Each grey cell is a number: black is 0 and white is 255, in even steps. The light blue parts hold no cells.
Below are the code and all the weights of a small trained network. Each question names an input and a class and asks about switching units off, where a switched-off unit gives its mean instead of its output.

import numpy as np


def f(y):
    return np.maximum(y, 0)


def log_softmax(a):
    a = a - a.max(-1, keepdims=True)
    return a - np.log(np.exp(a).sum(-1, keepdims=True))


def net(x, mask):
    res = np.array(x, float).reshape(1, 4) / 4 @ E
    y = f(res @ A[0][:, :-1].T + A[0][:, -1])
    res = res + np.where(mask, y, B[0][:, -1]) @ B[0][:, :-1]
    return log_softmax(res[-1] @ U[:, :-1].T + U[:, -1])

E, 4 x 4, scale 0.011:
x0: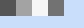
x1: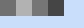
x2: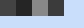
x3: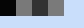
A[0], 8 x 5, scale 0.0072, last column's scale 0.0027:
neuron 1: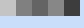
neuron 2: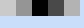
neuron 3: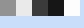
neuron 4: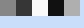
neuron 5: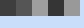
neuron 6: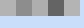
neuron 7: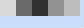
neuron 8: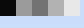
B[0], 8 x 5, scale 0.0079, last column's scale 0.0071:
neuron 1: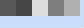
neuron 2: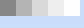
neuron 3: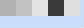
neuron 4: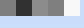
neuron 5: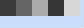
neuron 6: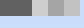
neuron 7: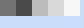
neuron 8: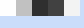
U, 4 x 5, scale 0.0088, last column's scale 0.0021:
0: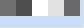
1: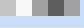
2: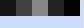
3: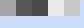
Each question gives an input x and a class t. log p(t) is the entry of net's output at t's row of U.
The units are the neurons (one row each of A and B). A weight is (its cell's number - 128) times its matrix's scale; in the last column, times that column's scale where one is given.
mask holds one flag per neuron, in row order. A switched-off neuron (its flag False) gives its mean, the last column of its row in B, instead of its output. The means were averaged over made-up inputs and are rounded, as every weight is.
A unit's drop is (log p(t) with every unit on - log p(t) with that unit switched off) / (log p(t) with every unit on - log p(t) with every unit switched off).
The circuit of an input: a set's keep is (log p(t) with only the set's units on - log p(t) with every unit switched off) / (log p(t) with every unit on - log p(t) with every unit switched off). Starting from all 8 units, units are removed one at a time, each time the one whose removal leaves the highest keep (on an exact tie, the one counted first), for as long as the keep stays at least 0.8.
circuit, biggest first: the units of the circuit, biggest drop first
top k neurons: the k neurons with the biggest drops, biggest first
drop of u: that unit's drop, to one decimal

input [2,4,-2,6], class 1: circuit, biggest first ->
[neuron 8]
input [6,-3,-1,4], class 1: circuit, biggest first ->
[neuron 8; neuron 7]
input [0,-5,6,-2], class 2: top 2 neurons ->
[neuron 2; neuron 7]
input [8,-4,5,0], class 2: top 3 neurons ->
[neuron 2; neuron 5; neuron 7]
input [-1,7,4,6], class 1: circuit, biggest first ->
[neuron 8; neuron 3]
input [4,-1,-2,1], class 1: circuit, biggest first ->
[neuron 7; neuron 2]
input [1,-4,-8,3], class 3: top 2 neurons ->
[neuron 3; neuron 5]
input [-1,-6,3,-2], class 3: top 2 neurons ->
[neuron 2; neuron 3]
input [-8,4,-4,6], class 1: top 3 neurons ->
[neuron 3; neuron 8; neuron 4]
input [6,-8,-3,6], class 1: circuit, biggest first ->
[neuron 8; neuron 7]
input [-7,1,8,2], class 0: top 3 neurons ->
[neuron 2; neuron 7; neuron 8]
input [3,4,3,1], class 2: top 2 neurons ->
[neuron 2; neuron 5]
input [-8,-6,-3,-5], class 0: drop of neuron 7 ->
0.1
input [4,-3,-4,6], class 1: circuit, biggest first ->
[neuron 8]
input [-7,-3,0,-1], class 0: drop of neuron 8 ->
0.3
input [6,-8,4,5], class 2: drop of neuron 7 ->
0.0
